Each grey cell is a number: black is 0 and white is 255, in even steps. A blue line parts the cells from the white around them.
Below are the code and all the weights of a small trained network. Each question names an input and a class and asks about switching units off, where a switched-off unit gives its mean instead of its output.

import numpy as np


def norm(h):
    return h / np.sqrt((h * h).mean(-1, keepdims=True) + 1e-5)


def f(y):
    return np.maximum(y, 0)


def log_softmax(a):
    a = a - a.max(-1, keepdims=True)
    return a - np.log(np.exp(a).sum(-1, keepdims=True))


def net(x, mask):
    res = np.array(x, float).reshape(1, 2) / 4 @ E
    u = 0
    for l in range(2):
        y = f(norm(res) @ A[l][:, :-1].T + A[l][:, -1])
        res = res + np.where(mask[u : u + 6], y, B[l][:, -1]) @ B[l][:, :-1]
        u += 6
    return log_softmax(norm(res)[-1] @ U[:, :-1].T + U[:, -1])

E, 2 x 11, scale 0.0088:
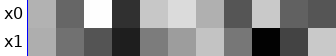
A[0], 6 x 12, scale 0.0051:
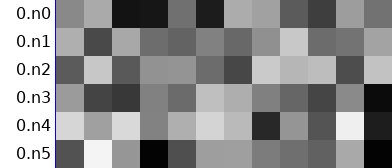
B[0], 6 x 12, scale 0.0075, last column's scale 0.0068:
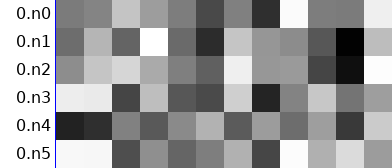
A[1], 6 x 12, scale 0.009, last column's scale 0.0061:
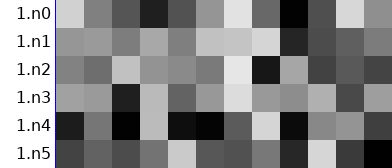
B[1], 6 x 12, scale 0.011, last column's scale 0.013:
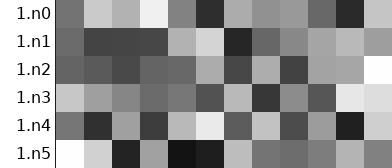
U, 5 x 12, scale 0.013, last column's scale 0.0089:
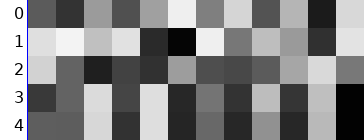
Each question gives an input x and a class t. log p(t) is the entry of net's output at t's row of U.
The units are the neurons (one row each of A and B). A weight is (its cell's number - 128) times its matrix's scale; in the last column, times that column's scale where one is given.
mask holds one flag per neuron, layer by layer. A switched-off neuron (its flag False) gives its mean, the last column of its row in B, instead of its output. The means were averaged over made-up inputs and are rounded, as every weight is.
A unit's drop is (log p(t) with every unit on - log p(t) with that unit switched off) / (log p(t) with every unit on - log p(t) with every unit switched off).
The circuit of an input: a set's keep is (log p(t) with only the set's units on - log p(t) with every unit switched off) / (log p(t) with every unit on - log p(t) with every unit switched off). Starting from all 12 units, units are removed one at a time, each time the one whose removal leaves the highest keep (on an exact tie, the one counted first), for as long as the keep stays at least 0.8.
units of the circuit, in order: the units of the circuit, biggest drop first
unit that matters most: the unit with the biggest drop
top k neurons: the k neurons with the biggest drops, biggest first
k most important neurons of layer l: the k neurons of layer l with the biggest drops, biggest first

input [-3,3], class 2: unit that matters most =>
0.n0
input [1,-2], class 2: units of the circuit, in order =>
1.n0, 1.n4
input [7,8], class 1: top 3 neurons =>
1.n0, 1.n4, 0.n2
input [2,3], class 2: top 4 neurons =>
0.n4, 1.n2, 0.n5, 1.n4
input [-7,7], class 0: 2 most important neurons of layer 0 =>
0.n2, 0.n5
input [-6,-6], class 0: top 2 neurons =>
1.n4, 0.n0
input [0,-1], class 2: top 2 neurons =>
1.n1, 1.n4
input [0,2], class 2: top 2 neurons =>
0.n0, 1.n0
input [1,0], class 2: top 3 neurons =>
1.n5, 1.n0, 0.n1
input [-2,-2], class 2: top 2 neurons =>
0.n2, 1.n1
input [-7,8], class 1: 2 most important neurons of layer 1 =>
1.n0, 1.n2
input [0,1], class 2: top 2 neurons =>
1.n0, 0.n0
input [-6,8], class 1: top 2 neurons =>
1.n0, 0.n0
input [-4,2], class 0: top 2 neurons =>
1.n4, 0.n2
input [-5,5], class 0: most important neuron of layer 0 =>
0.n5
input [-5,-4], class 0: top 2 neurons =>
1.n4, 0.n0
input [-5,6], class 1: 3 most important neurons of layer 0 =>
0.n4, 0.n0, 0.n3
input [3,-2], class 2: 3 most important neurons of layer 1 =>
1.n4, 1.n0, 1.n3
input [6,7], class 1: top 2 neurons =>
1.n0, 0.n2
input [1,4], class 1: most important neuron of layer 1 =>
1.n0
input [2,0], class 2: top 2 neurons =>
1.n5, 1.n0
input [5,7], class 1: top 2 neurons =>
1.n0, 1.n4
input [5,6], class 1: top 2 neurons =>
1.n0, 0.n2
